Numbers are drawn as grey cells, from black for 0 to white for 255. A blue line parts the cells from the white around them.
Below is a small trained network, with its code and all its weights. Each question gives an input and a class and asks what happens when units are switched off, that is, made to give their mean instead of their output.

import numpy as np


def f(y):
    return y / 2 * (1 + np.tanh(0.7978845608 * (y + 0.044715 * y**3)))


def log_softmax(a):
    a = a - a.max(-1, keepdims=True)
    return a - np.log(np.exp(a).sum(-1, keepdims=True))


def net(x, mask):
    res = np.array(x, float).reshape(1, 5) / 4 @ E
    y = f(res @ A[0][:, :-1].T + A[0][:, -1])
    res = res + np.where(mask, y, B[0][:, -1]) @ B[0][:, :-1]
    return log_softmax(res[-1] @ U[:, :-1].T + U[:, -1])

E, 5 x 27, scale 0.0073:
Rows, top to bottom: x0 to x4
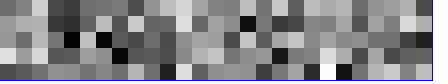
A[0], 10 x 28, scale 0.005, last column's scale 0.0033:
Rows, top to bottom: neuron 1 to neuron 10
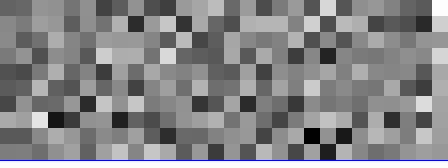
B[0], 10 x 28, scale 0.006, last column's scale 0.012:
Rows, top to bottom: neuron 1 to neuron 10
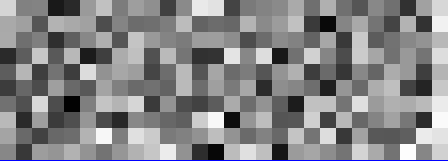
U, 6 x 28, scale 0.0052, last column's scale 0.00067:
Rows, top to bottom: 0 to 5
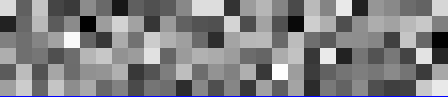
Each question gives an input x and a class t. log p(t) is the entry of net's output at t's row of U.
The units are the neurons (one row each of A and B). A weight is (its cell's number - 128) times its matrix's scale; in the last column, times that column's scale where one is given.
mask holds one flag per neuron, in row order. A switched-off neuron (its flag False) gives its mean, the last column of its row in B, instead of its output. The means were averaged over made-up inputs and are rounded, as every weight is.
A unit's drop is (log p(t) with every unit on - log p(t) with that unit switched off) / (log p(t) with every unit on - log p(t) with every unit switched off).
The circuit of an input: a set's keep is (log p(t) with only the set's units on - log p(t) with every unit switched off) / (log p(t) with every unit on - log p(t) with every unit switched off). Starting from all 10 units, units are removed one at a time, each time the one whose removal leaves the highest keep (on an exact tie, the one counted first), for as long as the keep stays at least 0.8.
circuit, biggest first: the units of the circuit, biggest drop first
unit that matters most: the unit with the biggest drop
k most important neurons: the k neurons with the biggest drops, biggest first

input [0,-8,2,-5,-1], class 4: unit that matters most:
neuron 5
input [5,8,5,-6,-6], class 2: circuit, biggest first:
[neuron 1; neuron 2]
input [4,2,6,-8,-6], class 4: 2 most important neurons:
[neuron 6; neuron 5]
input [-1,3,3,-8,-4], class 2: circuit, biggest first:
[neuron 2; neuron 10]
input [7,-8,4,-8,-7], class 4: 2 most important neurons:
[neuron 6; neuron 5]
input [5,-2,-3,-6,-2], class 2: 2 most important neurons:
[neuron 2; neuron 10]
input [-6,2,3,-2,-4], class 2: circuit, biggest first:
[neuron 7; neuron 1]
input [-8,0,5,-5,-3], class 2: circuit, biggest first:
[neuron 1; neuron 7]
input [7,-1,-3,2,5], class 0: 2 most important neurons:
[neuron 9; neuron 10]
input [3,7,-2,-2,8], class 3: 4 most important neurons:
[neuron 9; neuron 4; neuron 3; neuron 10]
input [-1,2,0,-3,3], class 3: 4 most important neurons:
[neuron 4; neuron 9; neuron 10; neuron 3]
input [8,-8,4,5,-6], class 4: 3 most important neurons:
[neuron 2; neuron 6; neuron 5]
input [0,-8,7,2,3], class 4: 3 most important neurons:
[neuron 6; neuron 2; neuron 5]
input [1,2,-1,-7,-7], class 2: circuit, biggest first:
[neuron 2]
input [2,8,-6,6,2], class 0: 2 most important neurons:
[neuron 8; neuron 10]
